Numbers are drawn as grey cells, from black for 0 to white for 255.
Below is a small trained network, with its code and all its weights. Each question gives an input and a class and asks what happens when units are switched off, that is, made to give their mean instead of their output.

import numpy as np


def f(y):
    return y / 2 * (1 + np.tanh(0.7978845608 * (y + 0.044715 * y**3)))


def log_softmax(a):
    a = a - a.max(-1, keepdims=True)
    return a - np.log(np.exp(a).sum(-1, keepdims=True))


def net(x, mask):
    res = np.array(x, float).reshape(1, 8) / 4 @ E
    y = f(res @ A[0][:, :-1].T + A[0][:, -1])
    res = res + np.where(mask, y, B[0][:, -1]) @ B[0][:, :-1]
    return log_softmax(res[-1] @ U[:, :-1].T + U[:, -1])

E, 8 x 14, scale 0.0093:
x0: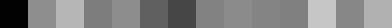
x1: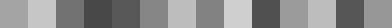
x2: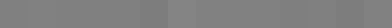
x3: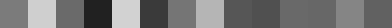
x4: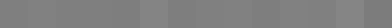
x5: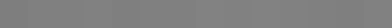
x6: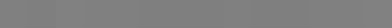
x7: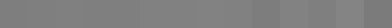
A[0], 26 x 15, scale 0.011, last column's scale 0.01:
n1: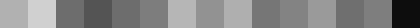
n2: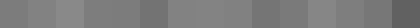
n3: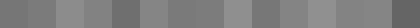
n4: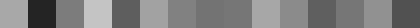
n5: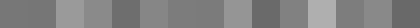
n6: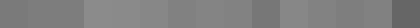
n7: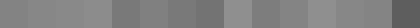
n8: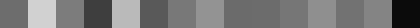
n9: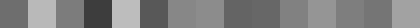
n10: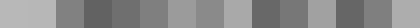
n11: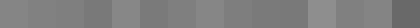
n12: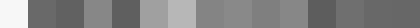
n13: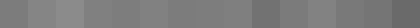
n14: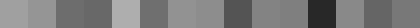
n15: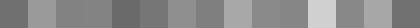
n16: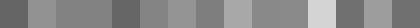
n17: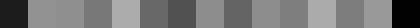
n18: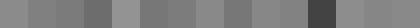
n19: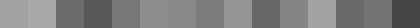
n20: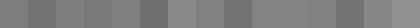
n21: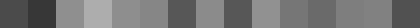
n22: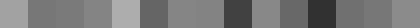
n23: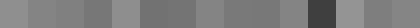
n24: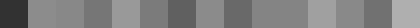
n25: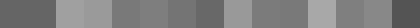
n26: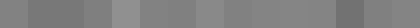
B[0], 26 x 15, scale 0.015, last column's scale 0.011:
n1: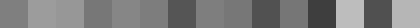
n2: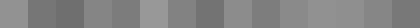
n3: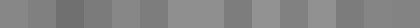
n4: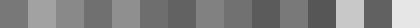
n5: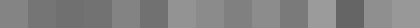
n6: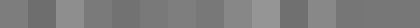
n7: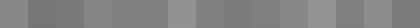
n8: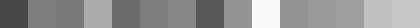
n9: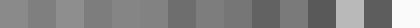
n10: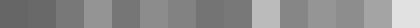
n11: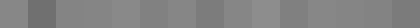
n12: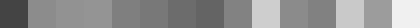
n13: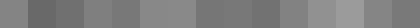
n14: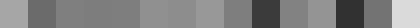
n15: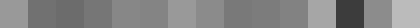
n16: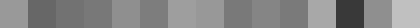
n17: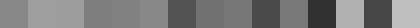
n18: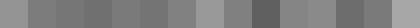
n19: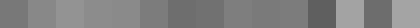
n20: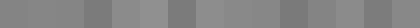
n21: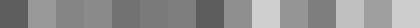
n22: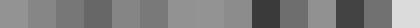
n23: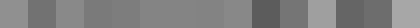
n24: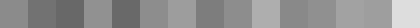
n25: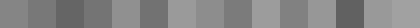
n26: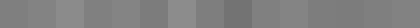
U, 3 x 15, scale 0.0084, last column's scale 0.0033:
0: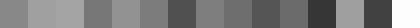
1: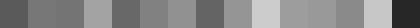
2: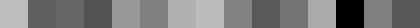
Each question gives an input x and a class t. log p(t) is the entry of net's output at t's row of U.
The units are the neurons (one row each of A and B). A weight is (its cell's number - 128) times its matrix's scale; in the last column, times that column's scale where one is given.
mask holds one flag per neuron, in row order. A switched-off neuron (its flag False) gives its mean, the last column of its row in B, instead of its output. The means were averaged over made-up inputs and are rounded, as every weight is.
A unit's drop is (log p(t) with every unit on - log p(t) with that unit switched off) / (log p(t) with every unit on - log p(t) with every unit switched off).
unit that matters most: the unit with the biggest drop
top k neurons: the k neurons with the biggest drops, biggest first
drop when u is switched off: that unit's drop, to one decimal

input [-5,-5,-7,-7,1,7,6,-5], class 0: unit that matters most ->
n4
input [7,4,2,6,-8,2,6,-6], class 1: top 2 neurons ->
n8; n24
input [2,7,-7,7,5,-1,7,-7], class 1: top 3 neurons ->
n8; n10; n4
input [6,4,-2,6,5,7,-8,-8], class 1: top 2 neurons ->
n8; n24
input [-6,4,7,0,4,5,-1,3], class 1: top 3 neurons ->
n12; n10; n4
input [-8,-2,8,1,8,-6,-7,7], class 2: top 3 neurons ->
n14; n22; n9
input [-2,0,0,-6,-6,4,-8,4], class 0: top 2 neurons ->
n4; n8
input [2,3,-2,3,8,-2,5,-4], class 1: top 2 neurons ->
n4; n17
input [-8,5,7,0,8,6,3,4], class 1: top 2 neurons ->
n12; n10
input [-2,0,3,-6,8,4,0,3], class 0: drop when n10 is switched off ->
0.5
